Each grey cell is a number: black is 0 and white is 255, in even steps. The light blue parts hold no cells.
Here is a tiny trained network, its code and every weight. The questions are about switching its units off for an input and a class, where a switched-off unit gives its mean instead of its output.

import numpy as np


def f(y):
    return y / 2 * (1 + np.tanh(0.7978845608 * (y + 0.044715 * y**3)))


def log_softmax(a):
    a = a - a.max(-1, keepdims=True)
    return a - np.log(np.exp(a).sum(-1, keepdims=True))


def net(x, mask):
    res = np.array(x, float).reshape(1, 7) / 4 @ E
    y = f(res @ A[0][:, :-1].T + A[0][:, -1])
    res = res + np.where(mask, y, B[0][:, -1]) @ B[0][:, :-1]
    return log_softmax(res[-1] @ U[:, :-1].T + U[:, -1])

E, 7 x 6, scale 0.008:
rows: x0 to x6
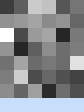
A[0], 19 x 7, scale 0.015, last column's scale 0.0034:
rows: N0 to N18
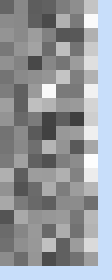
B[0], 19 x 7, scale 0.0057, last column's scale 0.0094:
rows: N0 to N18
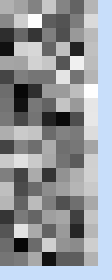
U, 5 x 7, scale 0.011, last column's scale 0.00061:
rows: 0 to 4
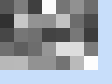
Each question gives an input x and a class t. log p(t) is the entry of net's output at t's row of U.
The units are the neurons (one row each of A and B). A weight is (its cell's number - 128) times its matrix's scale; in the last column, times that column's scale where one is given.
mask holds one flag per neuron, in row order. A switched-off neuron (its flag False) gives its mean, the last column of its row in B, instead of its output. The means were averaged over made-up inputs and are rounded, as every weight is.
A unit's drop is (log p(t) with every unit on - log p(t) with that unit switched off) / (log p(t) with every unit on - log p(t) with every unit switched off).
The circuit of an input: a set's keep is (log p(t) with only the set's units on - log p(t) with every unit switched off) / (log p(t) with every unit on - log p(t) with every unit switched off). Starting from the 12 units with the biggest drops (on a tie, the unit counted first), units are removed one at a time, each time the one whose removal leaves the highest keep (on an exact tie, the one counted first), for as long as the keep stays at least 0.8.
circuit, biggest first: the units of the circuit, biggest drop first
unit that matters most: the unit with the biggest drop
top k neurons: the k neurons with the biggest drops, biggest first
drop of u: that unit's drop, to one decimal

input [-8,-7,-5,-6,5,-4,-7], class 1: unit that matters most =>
N5
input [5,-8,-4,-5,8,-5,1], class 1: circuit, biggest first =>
(N6 N15)
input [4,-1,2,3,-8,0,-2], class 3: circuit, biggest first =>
(N6 N7)
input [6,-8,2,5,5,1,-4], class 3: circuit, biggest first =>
(N13 N6)
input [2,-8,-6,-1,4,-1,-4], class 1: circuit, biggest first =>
(N6 N15)
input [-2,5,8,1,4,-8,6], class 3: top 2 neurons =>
(N7 N13)
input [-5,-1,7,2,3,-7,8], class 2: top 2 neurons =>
(N8 N18)
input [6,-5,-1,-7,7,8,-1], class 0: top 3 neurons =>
(N17 N3 N1)
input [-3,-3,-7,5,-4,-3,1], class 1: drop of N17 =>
0.0
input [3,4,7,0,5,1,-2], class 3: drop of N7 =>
0.1
